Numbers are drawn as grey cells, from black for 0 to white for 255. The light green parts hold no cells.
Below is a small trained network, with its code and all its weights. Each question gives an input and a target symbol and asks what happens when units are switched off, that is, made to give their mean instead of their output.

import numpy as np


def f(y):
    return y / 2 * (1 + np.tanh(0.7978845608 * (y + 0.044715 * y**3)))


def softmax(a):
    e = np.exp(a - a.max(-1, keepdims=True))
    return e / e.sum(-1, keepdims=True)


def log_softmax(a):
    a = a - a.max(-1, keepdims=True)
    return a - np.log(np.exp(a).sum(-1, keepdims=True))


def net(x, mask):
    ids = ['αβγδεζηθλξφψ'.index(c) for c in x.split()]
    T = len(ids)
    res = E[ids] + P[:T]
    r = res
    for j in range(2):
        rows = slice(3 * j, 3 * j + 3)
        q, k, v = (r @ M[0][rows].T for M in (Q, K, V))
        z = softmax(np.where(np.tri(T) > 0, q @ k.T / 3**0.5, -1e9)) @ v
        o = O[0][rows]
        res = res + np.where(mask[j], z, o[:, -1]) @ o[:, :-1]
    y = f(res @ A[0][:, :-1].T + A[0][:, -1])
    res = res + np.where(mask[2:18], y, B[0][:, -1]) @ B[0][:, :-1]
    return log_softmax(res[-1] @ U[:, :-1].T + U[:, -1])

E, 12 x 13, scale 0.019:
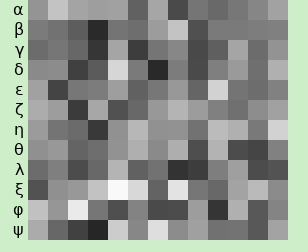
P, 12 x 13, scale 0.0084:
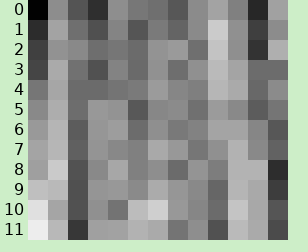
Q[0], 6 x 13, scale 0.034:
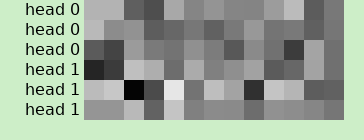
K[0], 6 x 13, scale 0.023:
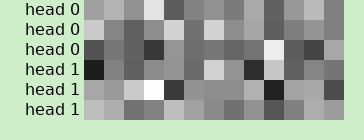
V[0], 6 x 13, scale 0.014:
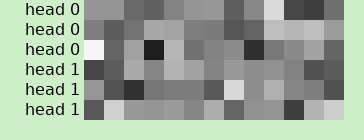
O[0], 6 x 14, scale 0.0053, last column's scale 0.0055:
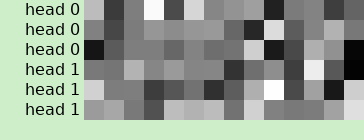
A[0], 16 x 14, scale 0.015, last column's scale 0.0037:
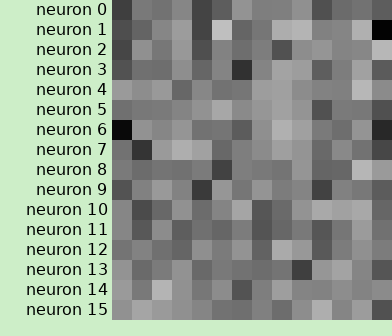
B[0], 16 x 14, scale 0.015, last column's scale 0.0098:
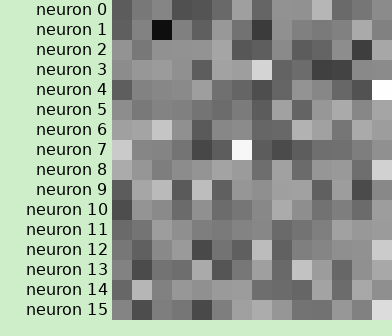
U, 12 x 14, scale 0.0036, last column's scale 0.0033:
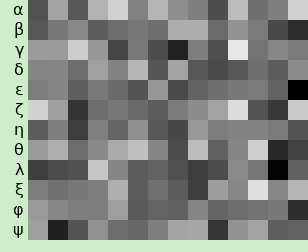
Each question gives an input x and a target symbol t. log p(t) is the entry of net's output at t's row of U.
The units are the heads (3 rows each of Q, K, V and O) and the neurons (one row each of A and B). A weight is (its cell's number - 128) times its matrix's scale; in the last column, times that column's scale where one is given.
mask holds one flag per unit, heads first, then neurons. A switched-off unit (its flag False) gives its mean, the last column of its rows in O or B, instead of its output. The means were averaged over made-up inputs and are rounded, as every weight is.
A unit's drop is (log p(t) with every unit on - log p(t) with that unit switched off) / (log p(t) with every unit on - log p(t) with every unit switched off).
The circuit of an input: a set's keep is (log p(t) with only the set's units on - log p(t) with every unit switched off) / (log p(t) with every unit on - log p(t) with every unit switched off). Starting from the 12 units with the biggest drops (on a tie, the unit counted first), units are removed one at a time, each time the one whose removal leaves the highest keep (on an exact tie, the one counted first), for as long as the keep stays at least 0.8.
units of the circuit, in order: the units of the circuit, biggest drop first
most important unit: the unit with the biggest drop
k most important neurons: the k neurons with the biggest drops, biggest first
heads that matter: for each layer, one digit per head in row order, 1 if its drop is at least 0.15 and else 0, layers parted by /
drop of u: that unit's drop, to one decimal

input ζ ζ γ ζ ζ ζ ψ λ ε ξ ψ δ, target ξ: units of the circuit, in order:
(head 0; head 1)
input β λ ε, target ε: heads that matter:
11
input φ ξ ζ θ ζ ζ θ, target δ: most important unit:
head 1
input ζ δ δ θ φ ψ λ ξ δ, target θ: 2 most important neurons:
(neuron 8; neuron 2)
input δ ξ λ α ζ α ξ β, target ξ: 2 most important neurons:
(neuron 11; neuron 12)
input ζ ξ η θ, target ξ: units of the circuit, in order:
(head 1; head 0)
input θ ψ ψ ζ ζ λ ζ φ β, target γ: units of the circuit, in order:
(head 0; neuron 6; head 1)
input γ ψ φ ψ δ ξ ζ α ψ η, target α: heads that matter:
01
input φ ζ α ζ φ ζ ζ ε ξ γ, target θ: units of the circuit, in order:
(head 0; neuron 8; neuron 2; head 1)
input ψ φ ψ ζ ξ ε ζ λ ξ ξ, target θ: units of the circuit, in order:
(head 1; neuron 12)
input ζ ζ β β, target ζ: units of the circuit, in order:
(head 1; head 0)
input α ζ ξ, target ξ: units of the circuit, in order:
(head 0; head 1)
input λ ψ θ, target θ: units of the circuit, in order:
(head 0; head 1; neuron 9)
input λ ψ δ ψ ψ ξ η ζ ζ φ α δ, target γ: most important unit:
head 0
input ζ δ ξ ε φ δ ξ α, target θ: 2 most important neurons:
(neuron 8; neuron 2)
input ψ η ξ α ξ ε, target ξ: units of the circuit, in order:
(head 1; head 0)
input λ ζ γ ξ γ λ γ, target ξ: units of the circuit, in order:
(head 1; head 0)
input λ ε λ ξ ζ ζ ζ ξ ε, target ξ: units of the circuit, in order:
(head 0; head 1)
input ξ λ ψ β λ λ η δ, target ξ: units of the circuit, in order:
(head 1; head 0)
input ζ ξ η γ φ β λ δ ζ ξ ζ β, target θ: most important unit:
head 0
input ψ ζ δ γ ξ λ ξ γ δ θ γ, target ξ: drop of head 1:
0.5
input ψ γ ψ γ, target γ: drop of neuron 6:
0.7
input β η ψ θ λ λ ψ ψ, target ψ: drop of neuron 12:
0.1
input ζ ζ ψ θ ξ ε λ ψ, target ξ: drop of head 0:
0.4
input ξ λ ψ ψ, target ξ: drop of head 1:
0.6
